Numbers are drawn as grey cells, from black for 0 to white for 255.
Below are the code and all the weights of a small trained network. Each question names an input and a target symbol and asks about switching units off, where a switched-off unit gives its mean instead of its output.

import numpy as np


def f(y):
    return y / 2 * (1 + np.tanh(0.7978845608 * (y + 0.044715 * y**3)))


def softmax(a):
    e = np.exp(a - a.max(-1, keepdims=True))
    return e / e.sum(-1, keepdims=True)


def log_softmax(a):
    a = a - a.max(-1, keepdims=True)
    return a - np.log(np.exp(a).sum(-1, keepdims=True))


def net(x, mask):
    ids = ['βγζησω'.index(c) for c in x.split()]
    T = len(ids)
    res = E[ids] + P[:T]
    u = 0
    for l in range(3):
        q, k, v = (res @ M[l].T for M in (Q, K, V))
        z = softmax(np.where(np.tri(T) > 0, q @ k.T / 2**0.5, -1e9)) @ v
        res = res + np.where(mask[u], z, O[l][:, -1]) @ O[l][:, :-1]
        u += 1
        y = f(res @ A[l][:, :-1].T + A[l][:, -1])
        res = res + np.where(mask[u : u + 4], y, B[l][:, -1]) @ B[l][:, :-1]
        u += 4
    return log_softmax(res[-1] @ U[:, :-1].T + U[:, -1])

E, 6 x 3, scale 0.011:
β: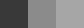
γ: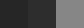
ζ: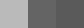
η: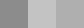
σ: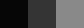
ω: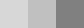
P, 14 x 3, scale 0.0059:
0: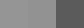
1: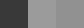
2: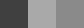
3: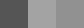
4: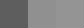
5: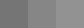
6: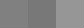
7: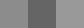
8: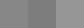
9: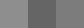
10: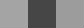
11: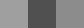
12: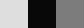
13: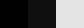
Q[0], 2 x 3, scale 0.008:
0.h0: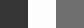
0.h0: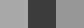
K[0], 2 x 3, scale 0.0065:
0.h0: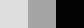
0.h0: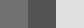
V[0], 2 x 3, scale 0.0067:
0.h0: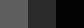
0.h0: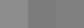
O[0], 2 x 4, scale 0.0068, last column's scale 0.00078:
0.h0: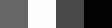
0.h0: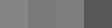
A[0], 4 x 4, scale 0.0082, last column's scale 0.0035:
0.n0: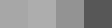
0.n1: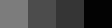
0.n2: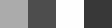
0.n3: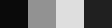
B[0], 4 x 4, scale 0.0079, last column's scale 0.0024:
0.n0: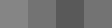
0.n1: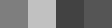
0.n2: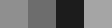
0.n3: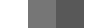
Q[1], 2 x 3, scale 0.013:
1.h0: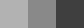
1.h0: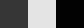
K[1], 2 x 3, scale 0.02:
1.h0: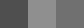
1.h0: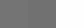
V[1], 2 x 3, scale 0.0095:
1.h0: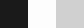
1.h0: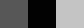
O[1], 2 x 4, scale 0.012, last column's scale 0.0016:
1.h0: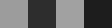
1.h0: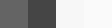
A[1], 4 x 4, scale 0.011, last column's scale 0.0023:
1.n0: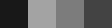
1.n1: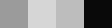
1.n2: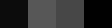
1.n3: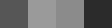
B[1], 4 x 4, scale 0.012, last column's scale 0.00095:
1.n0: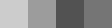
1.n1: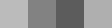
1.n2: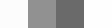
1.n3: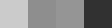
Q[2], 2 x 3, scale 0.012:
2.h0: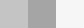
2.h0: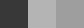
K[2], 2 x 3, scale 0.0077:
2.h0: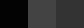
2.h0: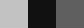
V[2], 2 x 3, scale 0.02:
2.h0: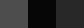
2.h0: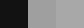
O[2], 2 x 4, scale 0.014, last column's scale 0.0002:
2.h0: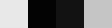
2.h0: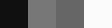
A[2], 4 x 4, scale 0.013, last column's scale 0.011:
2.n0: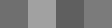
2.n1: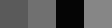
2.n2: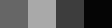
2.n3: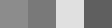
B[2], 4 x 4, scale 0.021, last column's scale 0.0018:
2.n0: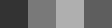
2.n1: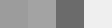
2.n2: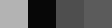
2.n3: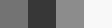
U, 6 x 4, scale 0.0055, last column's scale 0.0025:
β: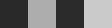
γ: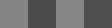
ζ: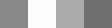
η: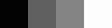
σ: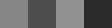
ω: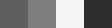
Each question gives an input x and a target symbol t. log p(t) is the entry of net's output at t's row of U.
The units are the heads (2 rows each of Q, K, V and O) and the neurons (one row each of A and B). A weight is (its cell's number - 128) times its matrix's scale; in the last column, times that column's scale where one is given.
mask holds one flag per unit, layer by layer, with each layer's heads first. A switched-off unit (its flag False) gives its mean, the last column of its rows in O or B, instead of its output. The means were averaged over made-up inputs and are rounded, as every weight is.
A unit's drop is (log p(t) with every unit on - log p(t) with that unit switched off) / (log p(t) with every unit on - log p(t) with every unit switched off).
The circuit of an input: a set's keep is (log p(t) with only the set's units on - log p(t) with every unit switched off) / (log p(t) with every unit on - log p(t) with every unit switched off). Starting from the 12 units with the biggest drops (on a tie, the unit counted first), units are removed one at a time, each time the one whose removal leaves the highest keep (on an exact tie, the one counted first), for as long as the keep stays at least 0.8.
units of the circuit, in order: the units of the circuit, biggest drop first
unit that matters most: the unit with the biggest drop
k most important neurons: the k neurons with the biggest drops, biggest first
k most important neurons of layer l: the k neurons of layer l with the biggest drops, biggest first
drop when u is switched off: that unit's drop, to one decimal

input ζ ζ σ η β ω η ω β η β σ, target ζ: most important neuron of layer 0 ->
[0.n0]
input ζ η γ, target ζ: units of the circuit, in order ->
[1.h0 2.h0]
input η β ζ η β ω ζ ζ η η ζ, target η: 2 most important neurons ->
[1.n2 0.n3]
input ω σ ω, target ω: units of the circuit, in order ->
[2.h0 2.n3 1.n2]
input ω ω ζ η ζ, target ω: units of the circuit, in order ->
[2.h0 2.n3]
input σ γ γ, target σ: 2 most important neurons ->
[1.n2 1.n0]
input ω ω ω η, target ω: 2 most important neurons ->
[2.n3 1.n1]
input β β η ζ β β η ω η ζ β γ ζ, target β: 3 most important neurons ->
[0.n3 1.n2 0.n2]
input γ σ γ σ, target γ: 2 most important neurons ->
[1.n2 1.n0]
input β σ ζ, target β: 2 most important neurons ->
[0.n3 2.n1]
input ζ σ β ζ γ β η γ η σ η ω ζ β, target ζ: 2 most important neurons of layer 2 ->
[2.n3 2.n2]
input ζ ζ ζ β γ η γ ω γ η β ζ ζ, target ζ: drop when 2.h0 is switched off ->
0.1
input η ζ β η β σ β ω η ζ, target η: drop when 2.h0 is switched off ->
0.5
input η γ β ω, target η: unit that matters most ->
0.h0
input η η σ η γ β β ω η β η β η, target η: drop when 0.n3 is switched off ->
0.3
